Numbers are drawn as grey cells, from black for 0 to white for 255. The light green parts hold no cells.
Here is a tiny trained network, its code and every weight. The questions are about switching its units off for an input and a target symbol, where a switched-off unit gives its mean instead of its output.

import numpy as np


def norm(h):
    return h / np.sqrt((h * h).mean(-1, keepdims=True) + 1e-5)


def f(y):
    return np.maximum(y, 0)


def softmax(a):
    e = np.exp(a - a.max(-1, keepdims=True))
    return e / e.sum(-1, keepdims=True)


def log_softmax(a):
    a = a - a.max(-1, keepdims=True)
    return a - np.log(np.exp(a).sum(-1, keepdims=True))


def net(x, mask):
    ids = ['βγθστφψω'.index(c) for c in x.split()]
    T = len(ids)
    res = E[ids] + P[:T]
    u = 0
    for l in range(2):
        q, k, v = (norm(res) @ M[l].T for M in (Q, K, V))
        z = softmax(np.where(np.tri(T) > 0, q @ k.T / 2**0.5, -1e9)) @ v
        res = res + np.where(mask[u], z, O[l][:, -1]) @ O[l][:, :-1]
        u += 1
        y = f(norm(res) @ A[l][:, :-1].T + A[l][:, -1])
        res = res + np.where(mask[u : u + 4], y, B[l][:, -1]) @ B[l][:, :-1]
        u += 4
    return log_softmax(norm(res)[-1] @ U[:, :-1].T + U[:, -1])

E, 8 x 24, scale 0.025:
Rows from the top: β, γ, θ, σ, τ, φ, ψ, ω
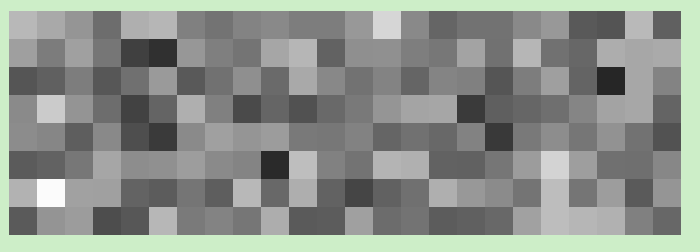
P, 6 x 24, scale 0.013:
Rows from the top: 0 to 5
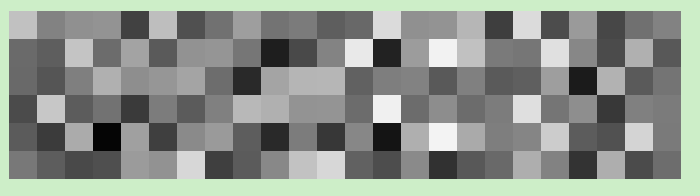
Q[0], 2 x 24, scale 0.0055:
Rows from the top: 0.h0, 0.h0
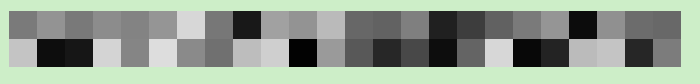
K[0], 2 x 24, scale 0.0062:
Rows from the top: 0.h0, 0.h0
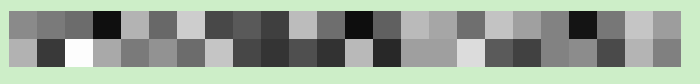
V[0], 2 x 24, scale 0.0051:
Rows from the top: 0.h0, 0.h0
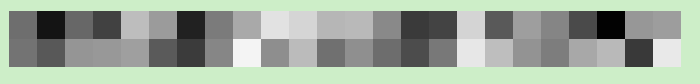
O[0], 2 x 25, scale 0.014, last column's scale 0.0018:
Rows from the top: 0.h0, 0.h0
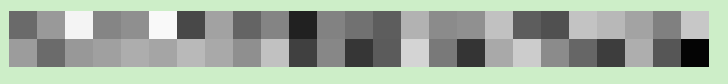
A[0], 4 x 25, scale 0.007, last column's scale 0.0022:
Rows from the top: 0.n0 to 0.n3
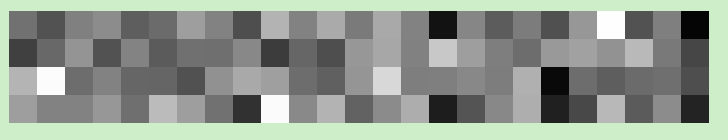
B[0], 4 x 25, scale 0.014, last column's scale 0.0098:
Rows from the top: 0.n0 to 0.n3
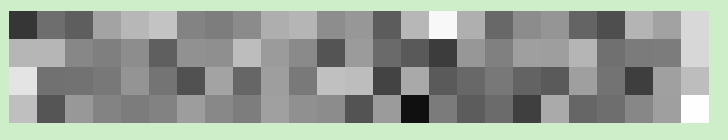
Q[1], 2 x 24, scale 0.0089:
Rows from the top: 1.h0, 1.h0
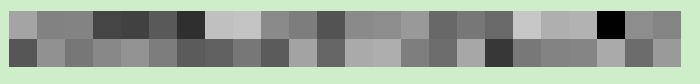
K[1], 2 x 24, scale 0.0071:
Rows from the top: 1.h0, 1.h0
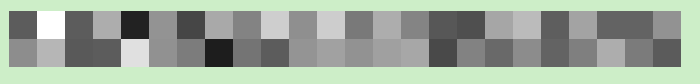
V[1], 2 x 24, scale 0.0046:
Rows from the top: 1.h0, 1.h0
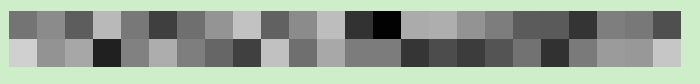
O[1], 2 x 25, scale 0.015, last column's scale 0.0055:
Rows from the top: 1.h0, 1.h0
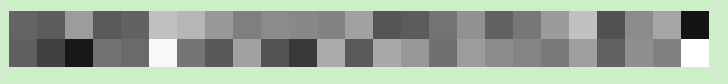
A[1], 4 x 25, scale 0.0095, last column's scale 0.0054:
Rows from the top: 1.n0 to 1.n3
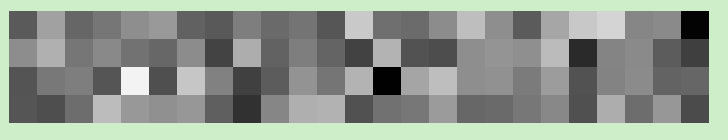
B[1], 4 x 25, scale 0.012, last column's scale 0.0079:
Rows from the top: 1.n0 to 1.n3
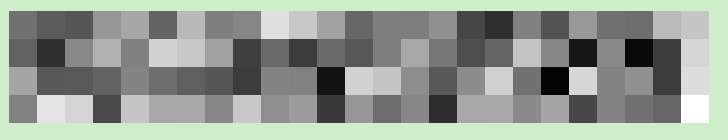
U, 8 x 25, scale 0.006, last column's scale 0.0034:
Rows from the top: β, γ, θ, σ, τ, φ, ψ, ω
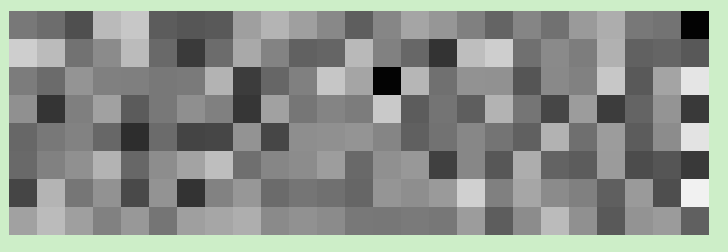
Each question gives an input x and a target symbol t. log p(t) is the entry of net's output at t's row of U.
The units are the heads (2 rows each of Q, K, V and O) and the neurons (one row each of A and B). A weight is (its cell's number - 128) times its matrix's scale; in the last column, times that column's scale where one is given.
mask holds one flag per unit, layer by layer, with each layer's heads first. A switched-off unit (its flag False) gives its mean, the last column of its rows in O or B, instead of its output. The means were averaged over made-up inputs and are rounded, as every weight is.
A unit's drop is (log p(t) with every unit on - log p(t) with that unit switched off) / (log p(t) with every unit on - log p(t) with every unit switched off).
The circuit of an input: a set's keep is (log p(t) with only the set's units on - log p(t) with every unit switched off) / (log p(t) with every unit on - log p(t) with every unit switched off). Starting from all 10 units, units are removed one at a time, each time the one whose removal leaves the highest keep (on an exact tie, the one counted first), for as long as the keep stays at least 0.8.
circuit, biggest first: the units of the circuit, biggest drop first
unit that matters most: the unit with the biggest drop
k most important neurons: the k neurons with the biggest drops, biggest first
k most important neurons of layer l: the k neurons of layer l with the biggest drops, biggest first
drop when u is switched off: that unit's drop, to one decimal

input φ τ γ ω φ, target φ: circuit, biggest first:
(1.n1, 1.h0, 0.n0)
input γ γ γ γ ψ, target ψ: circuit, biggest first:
(1.h0, 0.n2)
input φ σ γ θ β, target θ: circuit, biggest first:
(0.h0)
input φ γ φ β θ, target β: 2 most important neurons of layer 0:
(0.n3, 0.n1)
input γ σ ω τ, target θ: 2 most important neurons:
(0.n2, 0.n3)
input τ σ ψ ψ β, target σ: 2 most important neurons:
(1.n2, 1.n3)
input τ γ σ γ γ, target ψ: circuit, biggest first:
(1.h0, 0.n3, 0.n2)
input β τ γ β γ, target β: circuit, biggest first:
(1.n0, 0.h0, 1.h0)
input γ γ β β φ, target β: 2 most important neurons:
(1.n0, 0.n3)
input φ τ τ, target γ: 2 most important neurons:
(1.n2, 1.n3)
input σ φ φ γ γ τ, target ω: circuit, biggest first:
(0.n3, 0.n0, 1.n3)
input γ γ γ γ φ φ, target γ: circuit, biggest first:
(1.n2, 1.n3, 1.h0)
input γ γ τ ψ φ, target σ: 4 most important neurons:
(1.n2, 0.n3, 1.n3, 0.n0)
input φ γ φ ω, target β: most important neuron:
(1.n0)
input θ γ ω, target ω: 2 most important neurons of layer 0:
(0.n0, 0.n3)
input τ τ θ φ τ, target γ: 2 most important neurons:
(0.n3, 1.n2)
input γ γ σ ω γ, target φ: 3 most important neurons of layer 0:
(0.n2, 0.n0, 0.n1)
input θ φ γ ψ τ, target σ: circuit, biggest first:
(1.n2, 1.n3)
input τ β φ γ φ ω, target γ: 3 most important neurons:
(1.n2, 1.n3, 0.n0)
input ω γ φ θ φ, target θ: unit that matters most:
0.h0
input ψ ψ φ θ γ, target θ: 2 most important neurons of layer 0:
(0.n0, 0.n3)
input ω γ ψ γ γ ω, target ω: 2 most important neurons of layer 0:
(0.n3, 0.n0)
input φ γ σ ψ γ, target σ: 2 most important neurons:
(1.n2, 1.n3)
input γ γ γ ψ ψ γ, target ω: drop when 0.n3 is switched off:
0.9
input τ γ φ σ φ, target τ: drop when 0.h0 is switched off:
1.0
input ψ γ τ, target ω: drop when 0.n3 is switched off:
0.6
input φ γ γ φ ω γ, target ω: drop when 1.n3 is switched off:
0.3
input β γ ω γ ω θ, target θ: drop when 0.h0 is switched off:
1.0
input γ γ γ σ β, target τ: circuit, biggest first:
(0.h0)
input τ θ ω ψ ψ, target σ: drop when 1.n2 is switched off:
0.4
